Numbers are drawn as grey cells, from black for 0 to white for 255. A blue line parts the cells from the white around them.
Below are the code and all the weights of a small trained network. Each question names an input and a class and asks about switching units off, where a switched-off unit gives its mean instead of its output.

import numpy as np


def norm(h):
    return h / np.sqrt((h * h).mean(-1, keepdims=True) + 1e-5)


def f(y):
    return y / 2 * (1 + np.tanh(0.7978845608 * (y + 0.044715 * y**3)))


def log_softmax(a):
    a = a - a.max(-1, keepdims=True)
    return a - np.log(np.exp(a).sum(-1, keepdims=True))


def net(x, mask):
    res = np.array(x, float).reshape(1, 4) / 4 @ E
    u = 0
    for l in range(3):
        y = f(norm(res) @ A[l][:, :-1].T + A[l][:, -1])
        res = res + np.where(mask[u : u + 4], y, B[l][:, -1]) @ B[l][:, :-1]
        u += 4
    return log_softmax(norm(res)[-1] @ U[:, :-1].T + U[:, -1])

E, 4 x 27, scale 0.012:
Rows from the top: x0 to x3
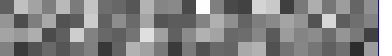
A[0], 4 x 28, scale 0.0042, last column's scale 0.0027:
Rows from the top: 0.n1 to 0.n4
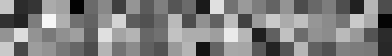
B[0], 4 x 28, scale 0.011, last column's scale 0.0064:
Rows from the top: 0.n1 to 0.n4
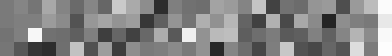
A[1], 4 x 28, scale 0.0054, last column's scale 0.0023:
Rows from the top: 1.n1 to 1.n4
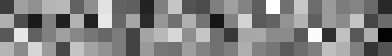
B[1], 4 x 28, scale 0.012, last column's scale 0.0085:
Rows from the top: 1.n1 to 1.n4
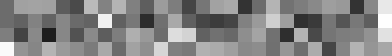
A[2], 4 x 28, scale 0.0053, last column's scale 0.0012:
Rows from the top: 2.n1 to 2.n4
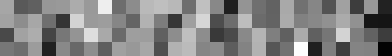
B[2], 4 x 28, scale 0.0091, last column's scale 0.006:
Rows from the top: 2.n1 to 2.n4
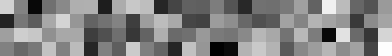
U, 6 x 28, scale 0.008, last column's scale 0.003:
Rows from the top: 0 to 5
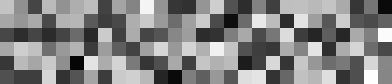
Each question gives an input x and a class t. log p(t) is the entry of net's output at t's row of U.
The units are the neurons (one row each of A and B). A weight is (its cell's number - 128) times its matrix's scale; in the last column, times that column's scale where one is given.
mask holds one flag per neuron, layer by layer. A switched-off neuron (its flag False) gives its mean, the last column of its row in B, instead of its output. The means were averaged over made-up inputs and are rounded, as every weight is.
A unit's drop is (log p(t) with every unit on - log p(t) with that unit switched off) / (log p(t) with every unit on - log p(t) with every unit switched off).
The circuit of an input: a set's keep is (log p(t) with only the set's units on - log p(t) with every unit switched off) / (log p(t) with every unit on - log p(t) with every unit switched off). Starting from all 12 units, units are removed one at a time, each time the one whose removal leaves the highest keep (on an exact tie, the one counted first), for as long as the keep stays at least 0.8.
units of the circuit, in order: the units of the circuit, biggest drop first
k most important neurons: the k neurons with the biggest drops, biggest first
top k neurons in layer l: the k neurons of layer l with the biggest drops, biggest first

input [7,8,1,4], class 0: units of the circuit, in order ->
(1.n3, 1.n2)
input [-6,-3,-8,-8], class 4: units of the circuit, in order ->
(1.n1)
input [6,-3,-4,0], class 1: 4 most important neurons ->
(1.n3, 2.n4, 2.n3, 1.n2)
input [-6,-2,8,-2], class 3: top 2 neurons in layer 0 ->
(0.n3, 0.n2)
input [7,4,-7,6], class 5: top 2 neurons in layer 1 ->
(1.n1, 1.n2)
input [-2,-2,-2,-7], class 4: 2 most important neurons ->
(0.n2, 1.n1)
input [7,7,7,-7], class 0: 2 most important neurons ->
(1.n4, 2.n1)
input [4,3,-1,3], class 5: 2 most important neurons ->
(1.n3, 1.n2)
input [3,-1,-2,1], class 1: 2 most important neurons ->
(1.n3, 2.n4)
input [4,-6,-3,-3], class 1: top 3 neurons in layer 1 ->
(1.n3, 1.n2, 1.n4)
